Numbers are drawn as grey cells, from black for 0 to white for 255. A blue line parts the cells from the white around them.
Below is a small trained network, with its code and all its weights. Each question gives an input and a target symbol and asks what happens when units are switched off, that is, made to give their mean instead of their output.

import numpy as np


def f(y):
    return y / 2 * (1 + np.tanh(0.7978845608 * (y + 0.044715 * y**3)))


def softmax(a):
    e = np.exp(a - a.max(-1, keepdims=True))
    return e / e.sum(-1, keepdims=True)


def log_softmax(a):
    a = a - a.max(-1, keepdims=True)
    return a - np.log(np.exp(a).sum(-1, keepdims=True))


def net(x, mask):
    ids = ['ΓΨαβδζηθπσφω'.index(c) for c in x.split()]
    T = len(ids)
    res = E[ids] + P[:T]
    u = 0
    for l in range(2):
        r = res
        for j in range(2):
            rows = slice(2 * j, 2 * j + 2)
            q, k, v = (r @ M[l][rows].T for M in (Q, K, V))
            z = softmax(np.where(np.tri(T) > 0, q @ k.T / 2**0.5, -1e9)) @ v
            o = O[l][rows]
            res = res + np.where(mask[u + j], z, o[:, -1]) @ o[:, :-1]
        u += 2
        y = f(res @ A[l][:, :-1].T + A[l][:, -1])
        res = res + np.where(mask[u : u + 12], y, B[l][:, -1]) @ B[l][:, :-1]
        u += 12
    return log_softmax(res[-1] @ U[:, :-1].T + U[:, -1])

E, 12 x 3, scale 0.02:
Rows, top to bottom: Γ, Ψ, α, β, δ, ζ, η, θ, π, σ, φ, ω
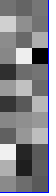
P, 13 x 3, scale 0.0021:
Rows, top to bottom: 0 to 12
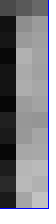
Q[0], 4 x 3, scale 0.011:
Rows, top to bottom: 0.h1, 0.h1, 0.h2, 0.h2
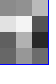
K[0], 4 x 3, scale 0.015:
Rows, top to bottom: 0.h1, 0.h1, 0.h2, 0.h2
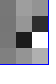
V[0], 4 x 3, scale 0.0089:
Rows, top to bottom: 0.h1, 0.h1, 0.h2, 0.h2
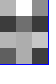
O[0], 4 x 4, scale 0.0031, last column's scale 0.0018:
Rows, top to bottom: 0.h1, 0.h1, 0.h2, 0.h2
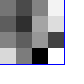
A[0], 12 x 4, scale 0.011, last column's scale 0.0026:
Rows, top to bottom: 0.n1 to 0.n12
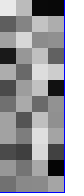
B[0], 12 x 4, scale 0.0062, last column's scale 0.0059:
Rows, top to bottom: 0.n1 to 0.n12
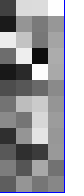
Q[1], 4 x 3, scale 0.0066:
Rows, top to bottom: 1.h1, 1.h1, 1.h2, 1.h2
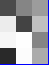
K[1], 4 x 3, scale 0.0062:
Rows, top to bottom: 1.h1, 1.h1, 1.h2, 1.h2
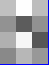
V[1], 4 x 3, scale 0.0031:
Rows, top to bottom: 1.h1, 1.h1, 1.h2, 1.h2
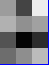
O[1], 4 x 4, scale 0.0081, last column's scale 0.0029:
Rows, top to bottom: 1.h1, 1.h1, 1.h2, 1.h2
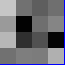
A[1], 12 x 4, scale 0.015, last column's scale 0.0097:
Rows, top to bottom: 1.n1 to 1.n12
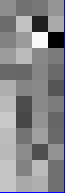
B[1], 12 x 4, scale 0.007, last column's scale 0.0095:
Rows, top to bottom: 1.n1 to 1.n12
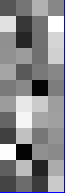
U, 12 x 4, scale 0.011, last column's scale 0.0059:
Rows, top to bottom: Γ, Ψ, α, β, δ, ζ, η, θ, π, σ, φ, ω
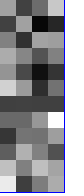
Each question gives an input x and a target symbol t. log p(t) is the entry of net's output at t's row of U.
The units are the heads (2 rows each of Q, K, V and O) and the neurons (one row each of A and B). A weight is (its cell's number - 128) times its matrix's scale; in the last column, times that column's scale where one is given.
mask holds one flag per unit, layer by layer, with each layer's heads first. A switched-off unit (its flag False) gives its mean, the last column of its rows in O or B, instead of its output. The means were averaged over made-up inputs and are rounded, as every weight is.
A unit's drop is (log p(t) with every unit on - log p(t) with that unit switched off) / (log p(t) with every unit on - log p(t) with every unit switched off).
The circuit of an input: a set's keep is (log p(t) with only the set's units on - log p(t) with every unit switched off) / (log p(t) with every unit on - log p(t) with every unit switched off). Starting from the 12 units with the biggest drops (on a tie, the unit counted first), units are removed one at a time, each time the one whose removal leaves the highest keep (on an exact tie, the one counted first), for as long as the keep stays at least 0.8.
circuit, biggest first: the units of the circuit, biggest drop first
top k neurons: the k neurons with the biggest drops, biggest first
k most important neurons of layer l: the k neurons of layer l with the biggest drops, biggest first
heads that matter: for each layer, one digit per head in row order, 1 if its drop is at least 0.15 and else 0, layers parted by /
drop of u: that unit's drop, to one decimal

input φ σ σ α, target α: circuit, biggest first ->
(0.n5 0.h2 1.n3)
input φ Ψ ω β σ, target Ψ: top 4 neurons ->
(0.n1 1.n11 1.n2 1.n12)
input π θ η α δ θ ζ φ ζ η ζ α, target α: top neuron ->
(0.n5)
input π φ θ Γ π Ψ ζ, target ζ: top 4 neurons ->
(0.n3 0.n5 1.n2 1.n4)
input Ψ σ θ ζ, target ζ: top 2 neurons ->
(0.n3 0.n5)
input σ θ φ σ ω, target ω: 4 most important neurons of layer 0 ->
(0.n5 0.n1 0.n9 0.n8)
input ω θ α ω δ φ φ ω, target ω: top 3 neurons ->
(0.n5 0.n1 1.n10)
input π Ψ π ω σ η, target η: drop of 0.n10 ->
0.5
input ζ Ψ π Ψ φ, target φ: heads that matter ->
00 / 00
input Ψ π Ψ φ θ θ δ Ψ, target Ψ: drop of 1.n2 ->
0.2
